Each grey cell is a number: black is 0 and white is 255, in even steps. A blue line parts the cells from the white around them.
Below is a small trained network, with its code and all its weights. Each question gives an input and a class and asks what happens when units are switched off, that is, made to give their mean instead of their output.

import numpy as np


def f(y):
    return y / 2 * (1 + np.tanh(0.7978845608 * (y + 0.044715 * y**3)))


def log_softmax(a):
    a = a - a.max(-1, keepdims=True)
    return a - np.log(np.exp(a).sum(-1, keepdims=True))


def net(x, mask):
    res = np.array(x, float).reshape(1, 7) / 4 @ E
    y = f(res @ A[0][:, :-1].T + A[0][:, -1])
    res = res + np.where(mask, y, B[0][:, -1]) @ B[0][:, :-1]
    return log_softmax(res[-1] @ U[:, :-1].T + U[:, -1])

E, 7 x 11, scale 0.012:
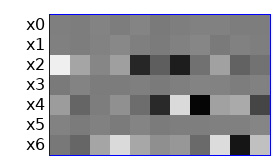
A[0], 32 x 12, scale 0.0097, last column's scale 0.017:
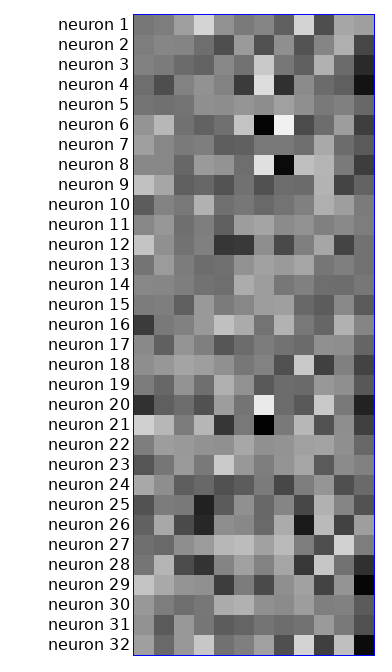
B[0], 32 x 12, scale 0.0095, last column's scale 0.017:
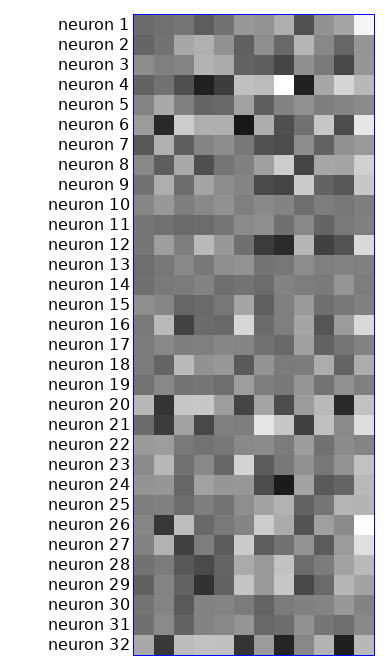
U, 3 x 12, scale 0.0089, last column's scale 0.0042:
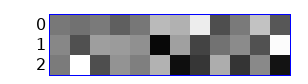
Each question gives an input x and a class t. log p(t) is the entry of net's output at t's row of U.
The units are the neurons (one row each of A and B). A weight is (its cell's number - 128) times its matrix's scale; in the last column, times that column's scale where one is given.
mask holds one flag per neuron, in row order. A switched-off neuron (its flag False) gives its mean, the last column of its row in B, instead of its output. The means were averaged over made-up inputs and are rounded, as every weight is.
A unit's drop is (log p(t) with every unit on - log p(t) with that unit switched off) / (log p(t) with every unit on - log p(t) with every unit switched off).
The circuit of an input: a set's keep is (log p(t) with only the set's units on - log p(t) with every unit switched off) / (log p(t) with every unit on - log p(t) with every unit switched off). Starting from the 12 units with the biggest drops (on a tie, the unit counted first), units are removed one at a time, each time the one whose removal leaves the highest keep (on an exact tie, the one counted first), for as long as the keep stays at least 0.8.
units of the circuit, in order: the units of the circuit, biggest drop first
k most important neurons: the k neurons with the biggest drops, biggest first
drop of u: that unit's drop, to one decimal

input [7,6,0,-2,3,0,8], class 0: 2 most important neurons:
[neuron 1; neuron 6]
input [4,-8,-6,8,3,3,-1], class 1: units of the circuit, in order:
[neuron 20]
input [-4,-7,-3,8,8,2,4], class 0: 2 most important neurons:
[neuron 4; neuron 8]
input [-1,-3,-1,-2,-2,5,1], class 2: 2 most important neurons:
[neuron 21; neuron 26]
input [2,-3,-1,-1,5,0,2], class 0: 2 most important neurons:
[neuron 4; neuron 6]
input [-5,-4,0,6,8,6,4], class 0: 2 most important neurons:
[neuron 4; neuron 8]
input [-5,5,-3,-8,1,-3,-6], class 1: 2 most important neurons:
[neuron 20; neuron 4]
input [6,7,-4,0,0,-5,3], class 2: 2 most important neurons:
[neuron 26; neuron 21]
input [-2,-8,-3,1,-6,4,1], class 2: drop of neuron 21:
0.2
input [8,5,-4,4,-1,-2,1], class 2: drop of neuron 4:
0.1
